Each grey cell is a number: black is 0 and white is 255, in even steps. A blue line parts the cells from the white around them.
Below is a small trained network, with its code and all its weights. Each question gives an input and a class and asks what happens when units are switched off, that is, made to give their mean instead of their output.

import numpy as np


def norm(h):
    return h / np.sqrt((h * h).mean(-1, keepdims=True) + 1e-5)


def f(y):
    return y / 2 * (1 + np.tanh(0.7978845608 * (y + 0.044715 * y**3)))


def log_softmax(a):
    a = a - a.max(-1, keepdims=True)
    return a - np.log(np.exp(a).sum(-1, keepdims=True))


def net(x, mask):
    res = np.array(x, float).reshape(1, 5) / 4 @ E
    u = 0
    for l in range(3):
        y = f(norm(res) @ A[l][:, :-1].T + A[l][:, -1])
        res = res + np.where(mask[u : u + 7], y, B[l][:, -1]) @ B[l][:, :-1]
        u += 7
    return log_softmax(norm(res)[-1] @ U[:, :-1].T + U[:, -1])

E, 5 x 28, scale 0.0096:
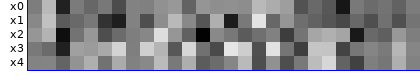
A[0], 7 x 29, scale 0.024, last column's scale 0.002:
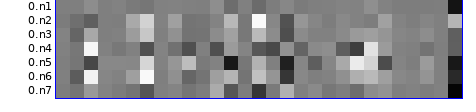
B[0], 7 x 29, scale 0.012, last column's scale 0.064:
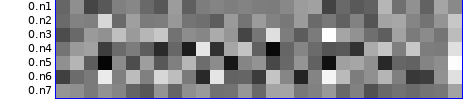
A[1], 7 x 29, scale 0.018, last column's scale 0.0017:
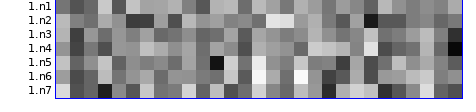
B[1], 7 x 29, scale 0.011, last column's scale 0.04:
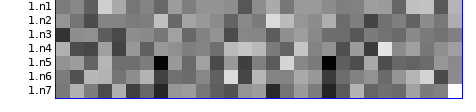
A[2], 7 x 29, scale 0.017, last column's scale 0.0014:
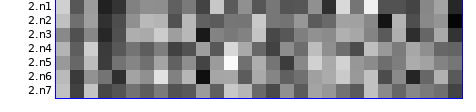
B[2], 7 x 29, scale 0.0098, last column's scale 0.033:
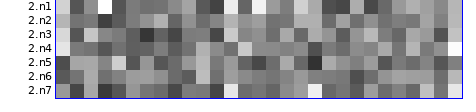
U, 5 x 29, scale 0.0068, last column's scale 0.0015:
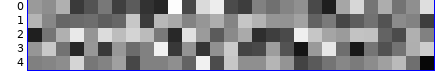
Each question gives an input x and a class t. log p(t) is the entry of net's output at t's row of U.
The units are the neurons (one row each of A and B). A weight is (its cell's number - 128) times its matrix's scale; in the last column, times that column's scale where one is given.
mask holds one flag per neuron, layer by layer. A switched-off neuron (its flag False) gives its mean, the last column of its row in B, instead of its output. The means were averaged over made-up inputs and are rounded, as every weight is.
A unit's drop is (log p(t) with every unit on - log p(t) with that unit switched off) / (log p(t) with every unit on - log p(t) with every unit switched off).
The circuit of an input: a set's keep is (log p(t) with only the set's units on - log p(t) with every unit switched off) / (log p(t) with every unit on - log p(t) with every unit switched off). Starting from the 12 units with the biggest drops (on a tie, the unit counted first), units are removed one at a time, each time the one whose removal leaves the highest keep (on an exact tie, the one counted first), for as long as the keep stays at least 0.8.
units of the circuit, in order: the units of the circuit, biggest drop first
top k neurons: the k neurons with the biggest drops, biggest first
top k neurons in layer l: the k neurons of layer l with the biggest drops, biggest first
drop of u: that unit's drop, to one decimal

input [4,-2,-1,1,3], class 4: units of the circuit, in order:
0.n2
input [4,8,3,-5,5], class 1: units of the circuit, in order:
0.n4, 0.n5
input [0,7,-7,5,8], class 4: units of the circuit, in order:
0.n5, 0.n4, 0.n6
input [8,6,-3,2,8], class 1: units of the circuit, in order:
0.n5, 0.n4, 1.n2
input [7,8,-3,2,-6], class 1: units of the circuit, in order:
0.n4, 1.n2, 0.n7
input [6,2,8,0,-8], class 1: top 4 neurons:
0.n5, 0.n4, 0.n6, 0.n2
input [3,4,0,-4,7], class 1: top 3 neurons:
0.n4, 0.n5, 0.n6
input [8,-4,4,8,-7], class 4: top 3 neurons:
0.n2, 0.n6, 1.n6
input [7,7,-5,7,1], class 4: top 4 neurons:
0.n5, 0.n4, 0.n6, 1.n6
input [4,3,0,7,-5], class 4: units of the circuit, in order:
0.n5, 0.n6, 0.n4
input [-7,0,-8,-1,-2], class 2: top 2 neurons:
0.n6, 0.n3
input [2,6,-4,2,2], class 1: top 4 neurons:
0.n4, 0.n5, 0.n6, 0.n2
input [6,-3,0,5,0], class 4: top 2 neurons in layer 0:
0.n2, 0.n6
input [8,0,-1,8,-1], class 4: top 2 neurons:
0.n6, 0.n5
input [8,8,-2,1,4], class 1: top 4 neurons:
0.n4, 0.n5, 0.n6, 0.n2
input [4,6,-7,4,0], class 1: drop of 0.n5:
1.3
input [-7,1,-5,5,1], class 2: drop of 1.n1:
0.0
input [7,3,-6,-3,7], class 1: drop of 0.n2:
0.5
